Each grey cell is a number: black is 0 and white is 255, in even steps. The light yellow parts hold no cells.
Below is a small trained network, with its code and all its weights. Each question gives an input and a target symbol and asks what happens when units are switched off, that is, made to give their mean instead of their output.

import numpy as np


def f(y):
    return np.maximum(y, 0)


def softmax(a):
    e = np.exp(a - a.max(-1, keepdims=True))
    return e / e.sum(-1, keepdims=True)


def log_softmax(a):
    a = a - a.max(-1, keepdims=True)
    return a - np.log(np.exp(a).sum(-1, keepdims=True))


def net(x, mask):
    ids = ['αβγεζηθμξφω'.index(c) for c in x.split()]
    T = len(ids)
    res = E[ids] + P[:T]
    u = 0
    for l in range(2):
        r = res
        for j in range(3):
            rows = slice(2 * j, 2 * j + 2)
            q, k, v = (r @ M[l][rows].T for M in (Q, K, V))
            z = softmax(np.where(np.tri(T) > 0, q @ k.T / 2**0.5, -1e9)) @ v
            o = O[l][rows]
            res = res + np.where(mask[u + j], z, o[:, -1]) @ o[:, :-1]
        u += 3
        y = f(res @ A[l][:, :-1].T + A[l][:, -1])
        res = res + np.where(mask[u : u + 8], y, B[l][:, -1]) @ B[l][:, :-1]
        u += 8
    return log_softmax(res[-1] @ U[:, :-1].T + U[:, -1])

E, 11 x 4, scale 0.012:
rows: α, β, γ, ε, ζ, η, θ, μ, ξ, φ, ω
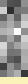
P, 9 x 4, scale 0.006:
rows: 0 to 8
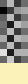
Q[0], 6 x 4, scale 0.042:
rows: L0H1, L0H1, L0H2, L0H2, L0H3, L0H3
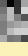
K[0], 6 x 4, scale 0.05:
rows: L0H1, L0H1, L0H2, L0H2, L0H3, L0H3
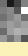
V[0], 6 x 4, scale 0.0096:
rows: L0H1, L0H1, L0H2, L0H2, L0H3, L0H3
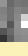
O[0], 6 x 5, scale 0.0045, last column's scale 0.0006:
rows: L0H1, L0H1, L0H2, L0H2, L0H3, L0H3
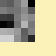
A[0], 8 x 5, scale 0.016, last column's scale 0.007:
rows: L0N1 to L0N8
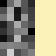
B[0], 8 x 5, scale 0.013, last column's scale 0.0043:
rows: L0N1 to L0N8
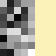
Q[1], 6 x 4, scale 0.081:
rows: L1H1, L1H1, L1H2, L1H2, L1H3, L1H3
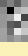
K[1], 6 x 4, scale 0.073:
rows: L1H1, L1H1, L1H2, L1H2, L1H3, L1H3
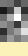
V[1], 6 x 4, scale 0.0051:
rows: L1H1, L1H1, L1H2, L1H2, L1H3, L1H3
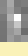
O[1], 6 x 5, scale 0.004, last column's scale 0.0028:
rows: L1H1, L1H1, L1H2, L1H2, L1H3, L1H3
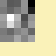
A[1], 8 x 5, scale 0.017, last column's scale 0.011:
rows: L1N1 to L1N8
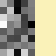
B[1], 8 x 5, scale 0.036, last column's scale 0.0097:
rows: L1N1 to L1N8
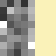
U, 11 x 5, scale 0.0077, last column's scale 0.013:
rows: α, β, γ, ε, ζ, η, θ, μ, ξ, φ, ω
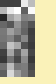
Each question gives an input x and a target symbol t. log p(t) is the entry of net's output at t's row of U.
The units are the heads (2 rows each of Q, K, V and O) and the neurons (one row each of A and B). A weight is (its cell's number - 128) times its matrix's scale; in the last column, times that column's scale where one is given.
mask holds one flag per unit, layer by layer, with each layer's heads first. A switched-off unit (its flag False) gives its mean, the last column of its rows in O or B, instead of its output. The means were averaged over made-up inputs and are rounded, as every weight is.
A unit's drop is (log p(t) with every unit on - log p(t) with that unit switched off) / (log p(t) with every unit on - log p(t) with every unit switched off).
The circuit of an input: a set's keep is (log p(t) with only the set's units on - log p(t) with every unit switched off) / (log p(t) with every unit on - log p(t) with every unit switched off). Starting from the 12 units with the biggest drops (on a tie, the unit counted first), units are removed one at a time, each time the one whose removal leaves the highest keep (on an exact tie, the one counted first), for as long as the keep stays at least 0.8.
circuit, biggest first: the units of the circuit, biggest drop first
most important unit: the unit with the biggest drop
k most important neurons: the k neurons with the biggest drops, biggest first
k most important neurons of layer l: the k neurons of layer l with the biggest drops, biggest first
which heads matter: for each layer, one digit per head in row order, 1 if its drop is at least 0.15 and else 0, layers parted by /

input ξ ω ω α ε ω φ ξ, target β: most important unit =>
L1N6
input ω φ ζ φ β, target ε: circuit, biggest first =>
[L0N8; L1N1; L0N6]
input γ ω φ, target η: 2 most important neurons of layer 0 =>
[L0N2; L0N8]
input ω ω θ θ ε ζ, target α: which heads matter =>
011 / 000
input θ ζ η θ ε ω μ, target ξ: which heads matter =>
000 / 000
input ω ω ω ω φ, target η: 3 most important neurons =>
[L0N8; L0N2; L0N3]
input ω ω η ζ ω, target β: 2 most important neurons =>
[L0N8; L1N3]
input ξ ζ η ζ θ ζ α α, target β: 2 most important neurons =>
[L1N6; L1N3]
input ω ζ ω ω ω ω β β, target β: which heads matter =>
000 / 000
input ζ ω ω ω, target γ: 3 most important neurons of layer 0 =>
[L0N8; L0N4; L0N3]
